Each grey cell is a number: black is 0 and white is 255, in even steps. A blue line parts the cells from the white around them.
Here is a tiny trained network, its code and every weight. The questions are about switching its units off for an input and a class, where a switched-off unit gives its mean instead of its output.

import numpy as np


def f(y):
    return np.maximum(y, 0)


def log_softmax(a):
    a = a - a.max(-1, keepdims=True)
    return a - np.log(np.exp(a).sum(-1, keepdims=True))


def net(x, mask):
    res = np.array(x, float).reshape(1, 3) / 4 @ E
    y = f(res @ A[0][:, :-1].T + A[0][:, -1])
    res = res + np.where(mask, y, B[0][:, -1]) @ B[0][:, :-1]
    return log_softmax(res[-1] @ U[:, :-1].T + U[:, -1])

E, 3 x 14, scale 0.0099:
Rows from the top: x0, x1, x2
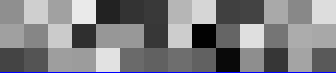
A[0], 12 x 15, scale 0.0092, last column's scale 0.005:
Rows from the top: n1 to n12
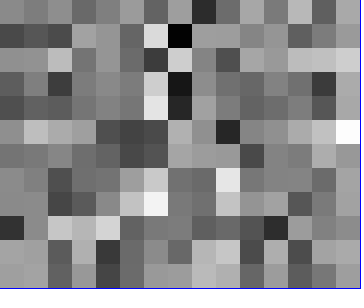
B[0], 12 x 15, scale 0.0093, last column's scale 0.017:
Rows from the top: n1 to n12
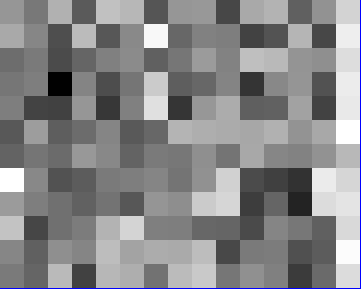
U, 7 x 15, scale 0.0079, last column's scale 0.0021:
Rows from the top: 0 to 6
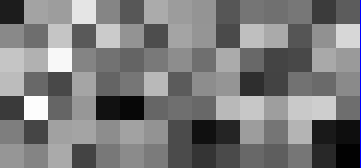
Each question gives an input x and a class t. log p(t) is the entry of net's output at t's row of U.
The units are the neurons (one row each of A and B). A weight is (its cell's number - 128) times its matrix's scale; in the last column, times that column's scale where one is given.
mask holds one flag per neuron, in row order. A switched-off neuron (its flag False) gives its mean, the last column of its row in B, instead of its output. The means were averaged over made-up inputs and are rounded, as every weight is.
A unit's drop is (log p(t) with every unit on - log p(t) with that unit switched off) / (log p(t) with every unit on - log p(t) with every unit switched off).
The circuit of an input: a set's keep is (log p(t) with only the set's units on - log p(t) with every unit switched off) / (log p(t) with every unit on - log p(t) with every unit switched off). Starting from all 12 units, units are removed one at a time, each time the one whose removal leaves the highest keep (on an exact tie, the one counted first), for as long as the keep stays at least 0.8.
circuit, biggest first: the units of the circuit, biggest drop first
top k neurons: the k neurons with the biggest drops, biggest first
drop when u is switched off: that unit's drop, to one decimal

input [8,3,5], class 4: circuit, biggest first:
[n6]
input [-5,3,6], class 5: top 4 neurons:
[n9, n6, n12, n8]
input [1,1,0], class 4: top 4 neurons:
[n11, n12, n10, n1]
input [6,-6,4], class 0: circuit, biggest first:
[n8, n9]
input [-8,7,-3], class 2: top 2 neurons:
[n9, n8]
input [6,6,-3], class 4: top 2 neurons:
[n6, n10]
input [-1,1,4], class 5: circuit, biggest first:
[n9, n8]
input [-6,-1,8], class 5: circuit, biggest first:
[n8, n9]
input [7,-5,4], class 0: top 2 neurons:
[n1, n8]
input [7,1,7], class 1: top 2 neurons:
[n10, n4]
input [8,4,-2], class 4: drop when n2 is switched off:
0.0
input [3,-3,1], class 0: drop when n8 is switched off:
0.3
